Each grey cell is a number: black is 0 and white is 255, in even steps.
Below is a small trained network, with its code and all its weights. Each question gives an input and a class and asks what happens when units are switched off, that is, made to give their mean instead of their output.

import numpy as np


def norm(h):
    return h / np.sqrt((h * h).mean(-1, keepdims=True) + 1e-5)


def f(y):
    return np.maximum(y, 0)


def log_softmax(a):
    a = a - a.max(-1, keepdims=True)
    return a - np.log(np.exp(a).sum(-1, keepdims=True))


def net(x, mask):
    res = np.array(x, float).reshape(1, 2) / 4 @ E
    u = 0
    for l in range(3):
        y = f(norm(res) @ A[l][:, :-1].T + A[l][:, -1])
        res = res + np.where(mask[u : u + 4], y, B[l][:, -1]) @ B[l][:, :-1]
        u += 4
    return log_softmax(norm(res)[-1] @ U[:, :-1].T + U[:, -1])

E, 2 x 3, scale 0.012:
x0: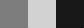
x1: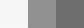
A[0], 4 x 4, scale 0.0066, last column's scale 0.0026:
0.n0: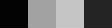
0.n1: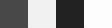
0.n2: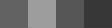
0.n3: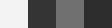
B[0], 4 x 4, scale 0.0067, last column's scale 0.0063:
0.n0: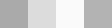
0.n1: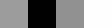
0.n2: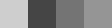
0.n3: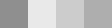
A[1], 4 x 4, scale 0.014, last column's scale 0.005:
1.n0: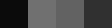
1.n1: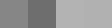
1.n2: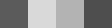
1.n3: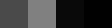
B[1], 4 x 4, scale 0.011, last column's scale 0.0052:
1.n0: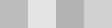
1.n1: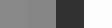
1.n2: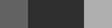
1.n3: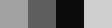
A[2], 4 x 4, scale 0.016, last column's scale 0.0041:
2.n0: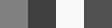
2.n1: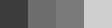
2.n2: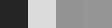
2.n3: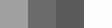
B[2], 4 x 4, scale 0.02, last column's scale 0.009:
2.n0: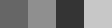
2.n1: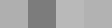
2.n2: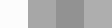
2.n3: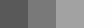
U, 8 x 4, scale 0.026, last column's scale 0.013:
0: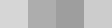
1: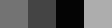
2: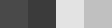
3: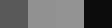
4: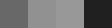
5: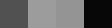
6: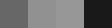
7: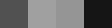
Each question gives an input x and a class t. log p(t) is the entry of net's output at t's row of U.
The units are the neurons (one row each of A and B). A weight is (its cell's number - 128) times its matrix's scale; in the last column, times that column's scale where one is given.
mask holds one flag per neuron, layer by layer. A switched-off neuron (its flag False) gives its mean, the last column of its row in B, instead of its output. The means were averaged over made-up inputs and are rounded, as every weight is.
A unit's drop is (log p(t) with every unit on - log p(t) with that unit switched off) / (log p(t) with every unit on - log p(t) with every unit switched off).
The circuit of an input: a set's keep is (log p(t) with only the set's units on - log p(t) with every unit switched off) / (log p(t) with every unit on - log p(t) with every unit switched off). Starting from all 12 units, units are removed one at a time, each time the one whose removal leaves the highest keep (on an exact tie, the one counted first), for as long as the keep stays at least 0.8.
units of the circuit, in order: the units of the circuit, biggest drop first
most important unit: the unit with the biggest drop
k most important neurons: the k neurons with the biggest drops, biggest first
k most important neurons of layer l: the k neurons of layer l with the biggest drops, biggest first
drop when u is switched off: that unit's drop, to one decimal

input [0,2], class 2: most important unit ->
2.n0
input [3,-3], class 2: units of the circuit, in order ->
[0.n1 2.n0]
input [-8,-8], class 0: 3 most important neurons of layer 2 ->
[2.n2 2.n1 2.n3]
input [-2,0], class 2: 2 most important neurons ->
[1.n1 2.n0]
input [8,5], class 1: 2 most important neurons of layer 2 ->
[2.n2 2.n1]
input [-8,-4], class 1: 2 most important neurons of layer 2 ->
[2.n0 2.n3]
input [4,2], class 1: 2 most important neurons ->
[0.n0 2.n1]
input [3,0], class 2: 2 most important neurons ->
[0.n1 2.n0]
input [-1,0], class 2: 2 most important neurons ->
[2.n0 1.n3]
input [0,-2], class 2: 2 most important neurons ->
[0.n0 1.n2]
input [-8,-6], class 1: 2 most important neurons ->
[2.n0 2.n3]
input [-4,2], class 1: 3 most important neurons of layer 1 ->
[1.n3 1.n0 1.n2]
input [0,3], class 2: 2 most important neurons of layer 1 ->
[1.n0 1.n2]
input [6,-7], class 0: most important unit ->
1.n0
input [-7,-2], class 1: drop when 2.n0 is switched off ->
1.0
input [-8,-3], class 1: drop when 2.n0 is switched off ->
1.0
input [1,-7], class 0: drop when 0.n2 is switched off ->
0.0
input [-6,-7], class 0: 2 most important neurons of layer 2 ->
[2.n2 2.n1]
